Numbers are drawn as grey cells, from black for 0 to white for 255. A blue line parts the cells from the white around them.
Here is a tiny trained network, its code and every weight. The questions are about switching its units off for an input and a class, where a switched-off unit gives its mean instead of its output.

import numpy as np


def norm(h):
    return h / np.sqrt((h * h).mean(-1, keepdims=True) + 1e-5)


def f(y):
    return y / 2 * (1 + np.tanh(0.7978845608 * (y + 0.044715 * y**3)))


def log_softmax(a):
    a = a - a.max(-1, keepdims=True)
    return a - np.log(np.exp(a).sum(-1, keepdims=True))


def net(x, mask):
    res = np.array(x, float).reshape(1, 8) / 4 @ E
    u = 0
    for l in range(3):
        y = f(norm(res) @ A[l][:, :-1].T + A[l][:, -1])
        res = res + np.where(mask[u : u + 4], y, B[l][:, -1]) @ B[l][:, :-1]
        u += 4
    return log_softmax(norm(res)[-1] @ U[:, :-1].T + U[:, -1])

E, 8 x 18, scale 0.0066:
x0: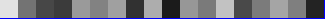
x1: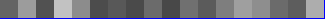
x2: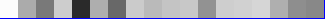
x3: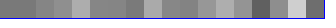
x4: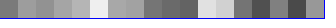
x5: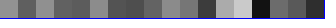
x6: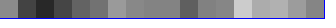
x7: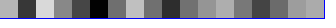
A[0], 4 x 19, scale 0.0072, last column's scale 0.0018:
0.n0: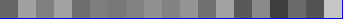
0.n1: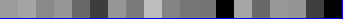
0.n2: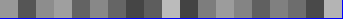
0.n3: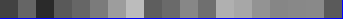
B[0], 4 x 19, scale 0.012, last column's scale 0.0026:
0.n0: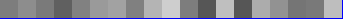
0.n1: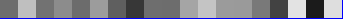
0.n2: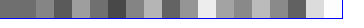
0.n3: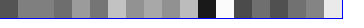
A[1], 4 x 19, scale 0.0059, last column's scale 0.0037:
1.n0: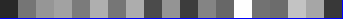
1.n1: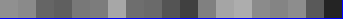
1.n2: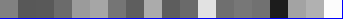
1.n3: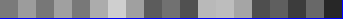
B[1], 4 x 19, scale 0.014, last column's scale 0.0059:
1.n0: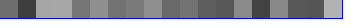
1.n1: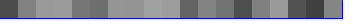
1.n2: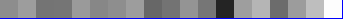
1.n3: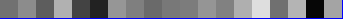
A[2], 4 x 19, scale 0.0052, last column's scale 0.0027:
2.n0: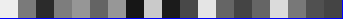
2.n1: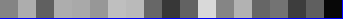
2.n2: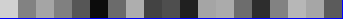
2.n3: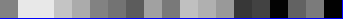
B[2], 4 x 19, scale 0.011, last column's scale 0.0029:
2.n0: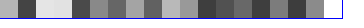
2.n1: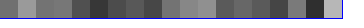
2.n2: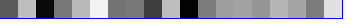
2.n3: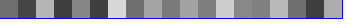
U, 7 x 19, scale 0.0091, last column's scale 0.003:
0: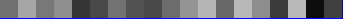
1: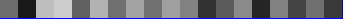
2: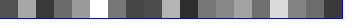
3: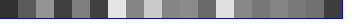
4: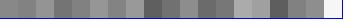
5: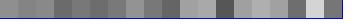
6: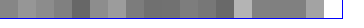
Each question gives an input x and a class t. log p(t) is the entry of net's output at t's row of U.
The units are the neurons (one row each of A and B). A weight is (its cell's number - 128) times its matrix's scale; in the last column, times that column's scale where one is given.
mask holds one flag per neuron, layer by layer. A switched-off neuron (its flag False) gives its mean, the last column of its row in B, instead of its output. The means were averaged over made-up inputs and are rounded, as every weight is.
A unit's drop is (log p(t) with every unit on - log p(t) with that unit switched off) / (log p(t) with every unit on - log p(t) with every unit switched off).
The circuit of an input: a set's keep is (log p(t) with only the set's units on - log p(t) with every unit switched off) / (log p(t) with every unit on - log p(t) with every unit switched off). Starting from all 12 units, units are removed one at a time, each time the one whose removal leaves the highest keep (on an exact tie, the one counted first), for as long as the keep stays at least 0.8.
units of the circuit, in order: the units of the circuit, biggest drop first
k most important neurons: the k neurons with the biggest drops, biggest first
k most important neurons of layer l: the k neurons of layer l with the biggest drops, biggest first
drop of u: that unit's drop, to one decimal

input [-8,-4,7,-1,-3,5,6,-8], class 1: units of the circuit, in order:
(1.n0)
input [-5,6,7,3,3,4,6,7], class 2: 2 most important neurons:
(2.n2 1.n2)
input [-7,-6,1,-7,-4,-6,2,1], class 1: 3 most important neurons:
(1.n0 0.n2 1.n2)
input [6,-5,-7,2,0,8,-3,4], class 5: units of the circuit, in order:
(0.n2 1.n2)
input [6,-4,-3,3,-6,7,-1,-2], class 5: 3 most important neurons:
(0.n2 1.n2 1.n3)
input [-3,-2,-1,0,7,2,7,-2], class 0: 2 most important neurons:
(1.n3 0.n0)
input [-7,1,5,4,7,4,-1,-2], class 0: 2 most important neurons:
(1.n3 2.n1)
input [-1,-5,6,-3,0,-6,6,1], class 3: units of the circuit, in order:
(0.n3 1.n2)
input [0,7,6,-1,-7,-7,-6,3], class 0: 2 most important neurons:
(0.n1 0.n3)
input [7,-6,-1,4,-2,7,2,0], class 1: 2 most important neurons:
(2.n0 1.n1)
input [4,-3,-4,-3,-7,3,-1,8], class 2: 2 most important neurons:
(2.n2 1.n3)
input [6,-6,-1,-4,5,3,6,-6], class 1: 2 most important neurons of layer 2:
(2.n0 2.n2)
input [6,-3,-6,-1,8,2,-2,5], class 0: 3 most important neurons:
(1.n3 2.n1 1.n2)
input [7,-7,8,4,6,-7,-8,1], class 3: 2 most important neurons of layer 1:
(1.n2 1.n0)
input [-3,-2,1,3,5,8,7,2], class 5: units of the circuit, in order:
(0.n2)
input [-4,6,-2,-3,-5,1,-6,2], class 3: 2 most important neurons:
(2.n3 0.n0)
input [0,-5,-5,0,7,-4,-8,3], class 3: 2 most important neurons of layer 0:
(0.n0 0.n1)
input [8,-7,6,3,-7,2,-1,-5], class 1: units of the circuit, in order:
(2.n0 1.n2)
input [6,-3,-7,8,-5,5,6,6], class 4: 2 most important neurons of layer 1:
(1.n2 1.n0)
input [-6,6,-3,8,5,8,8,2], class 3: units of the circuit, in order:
(0.n3)
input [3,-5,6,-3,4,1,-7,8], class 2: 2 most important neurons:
(2.n2 0.n3)
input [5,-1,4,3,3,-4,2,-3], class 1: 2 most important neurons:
(2.n0 0.n2)
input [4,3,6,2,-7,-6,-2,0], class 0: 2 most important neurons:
(0.n1 0.n2)
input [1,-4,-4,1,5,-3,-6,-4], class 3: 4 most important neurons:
(0.n0 2.n3 0.n2 0.n1)
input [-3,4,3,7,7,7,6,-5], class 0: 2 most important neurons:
(1.n3 2.n1)
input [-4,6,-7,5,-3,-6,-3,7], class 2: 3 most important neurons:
(2.n2 0.n2 2.n0)
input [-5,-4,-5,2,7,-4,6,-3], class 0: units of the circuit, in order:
(1.n3 2.n1)
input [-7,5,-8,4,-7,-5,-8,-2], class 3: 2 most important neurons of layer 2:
(2.n3 2.n0)
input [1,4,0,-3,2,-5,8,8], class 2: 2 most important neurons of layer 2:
(2.n2 2.n3)
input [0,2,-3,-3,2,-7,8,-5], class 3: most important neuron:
(0.n3)
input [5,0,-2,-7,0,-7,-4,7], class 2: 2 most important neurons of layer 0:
(0.n2 0.n1)
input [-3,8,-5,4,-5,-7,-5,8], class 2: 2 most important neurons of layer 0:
(0.n2 0.n3)
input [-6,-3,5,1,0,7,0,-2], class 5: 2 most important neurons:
(0.n2 2.n0)
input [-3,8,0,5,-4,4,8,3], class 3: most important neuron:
(0.n3)
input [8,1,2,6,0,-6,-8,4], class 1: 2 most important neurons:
(2.n0 0.n3)
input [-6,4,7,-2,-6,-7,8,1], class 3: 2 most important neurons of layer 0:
(0.n3 0.n2)
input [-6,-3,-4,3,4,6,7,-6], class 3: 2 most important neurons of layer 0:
(0.n3 0.n1)
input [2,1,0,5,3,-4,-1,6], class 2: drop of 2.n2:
0.9
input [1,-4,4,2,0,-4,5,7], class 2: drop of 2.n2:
0.8
